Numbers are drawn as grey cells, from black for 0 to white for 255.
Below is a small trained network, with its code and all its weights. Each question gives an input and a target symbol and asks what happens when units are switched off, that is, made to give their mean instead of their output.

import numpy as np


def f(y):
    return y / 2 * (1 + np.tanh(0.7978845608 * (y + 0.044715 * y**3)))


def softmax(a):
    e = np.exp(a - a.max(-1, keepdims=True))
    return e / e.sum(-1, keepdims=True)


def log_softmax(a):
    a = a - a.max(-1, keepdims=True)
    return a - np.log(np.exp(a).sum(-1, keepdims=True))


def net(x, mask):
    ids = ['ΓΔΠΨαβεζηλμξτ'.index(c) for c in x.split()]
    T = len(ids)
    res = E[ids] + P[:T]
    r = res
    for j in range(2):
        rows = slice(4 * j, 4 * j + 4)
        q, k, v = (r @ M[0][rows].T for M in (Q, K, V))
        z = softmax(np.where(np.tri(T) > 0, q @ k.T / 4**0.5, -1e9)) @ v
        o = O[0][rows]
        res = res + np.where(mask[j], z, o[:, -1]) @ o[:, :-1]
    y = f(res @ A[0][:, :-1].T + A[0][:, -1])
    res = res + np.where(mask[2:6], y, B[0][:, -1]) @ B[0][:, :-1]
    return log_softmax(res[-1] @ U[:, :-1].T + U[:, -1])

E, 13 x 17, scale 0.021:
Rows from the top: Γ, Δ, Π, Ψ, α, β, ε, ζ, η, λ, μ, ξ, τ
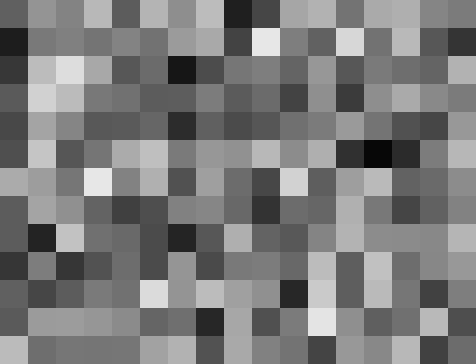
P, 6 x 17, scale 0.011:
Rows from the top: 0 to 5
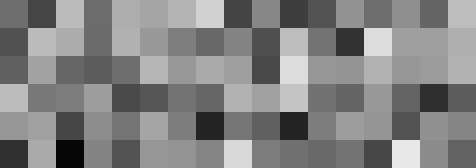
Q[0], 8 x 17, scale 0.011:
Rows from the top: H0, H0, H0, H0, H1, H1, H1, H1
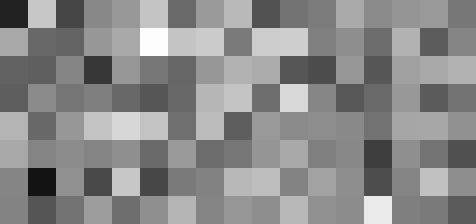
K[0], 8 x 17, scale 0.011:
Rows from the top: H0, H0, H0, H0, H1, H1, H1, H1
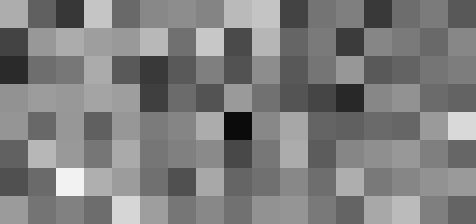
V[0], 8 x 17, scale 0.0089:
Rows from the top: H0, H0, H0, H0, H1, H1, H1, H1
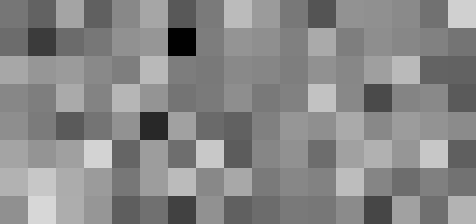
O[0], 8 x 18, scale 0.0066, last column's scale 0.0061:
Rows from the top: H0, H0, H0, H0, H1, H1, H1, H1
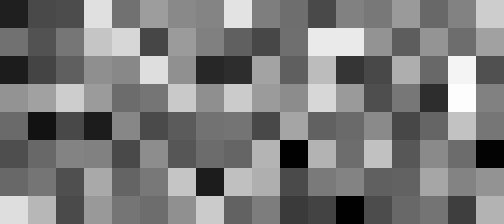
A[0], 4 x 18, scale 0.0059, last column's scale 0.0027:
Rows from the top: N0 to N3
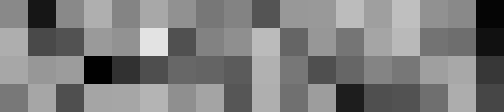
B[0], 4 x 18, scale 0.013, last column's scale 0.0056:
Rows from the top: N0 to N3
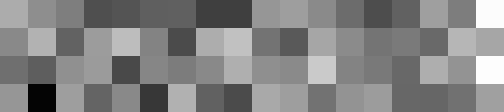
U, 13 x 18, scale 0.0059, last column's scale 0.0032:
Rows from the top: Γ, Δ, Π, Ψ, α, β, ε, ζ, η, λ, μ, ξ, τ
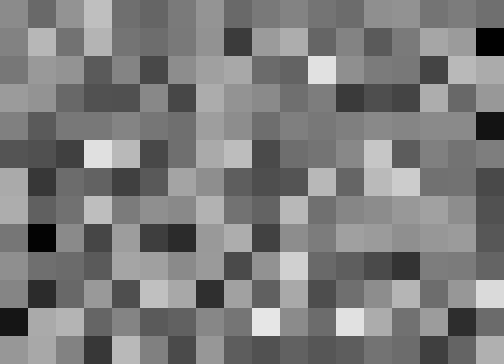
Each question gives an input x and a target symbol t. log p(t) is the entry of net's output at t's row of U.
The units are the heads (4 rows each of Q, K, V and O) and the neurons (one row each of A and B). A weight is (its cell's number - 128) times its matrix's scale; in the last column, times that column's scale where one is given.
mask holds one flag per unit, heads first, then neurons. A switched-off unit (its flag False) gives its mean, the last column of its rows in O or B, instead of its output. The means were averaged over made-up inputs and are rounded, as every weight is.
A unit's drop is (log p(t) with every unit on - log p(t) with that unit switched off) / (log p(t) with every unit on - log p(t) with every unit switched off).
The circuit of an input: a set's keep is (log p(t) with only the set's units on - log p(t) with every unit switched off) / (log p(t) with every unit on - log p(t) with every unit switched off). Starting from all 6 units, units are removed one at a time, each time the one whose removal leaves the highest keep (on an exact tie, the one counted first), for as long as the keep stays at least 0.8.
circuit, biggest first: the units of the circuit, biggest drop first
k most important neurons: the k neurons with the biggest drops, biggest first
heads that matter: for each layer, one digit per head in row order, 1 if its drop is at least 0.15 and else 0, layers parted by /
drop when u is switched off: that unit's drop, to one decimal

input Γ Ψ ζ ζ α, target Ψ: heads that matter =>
10
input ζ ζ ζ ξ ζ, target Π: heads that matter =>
10
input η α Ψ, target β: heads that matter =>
10
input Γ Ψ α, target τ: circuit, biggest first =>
[H1, N2]
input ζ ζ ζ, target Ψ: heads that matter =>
11
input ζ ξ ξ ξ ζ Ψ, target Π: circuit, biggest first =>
[H0]
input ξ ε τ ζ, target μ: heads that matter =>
10
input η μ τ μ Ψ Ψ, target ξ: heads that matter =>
01
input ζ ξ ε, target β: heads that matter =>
01
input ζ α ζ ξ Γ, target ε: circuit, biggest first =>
[H0, N3, H1]
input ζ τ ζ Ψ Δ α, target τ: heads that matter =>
01
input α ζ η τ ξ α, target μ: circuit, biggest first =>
[H0, H1]
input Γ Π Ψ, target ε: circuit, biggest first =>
[N3, H1, H0]
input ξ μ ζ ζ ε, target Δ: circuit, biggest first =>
[N0, H1, H0]
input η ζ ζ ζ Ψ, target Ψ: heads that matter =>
10
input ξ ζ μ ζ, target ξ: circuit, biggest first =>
[H1]
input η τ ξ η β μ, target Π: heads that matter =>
01
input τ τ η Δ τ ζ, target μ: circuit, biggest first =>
[H0, H1]
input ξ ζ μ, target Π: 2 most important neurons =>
[N1, N0]
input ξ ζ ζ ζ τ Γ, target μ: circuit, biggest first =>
[H0]
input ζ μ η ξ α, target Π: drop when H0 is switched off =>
1.0
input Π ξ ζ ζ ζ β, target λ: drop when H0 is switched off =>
0.0
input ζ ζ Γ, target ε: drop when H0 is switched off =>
0.3
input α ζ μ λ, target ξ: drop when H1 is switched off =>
0.7
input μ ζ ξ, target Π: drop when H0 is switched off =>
1.2
